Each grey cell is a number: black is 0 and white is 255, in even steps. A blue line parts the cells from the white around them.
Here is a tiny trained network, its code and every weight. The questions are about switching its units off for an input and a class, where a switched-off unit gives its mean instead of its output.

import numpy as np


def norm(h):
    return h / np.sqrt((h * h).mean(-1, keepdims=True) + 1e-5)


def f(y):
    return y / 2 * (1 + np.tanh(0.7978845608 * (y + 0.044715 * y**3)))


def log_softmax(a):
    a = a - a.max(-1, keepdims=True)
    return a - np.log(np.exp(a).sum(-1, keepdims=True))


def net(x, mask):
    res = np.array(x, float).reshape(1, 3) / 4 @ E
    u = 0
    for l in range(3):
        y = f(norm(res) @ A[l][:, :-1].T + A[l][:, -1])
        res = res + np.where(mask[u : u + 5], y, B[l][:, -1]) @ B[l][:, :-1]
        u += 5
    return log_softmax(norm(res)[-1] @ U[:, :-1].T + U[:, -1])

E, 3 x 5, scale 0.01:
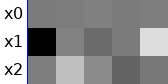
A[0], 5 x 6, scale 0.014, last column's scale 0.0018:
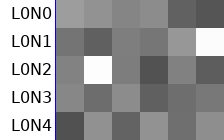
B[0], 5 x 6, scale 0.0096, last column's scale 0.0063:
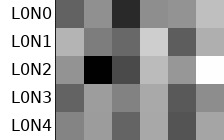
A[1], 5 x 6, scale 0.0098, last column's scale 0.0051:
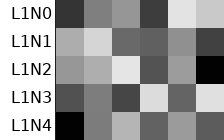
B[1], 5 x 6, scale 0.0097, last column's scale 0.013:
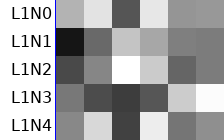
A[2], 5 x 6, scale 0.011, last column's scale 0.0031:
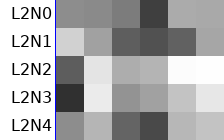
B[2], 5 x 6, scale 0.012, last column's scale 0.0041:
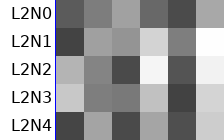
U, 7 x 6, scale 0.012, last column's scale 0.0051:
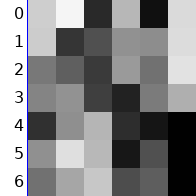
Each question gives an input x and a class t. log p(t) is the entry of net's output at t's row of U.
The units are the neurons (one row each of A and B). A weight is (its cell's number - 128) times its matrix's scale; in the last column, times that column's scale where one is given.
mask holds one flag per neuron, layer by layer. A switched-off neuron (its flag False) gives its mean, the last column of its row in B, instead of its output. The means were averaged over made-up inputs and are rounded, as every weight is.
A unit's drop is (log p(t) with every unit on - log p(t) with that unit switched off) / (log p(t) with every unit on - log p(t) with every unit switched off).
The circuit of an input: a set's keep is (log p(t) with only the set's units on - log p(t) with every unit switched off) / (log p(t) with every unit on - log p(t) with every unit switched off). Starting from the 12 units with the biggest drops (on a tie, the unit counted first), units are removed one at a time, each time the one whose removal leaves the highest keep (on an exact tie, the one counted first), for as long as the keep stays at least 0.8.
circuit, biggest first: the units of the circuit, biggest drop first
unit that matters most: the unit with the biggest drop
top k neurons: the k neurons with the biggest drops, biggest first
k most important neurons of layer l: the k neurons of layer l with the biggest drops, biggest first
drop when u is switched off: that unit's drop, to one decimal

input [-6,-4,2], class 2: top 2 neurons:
(L0N0; L2N2)
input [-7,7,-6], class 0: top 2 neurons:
(L0N2; L1N0)
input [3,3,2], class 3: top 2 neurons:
(L0N4; L0N1)
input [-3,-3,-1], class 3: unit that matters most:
L0N0
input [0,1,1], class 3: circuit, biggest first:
(L2N2; L2N3; L1N0)
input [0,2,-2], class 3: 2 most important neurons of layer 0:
(L0N1; L0N2)
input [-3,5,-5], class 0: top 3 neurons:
(L0N2; L2N2; L1N0)
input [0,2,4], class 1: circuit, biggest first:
(L0N2; L2N1)
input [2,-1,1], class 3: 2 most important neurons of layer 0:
(L0N1; L0N0)
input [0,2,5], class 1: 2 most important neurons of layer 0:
(L0N2; L0N0)
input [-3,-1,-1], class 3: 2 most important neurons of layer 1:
(L1N0; L1N4)
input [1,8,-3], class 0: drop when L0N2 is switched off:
0.2
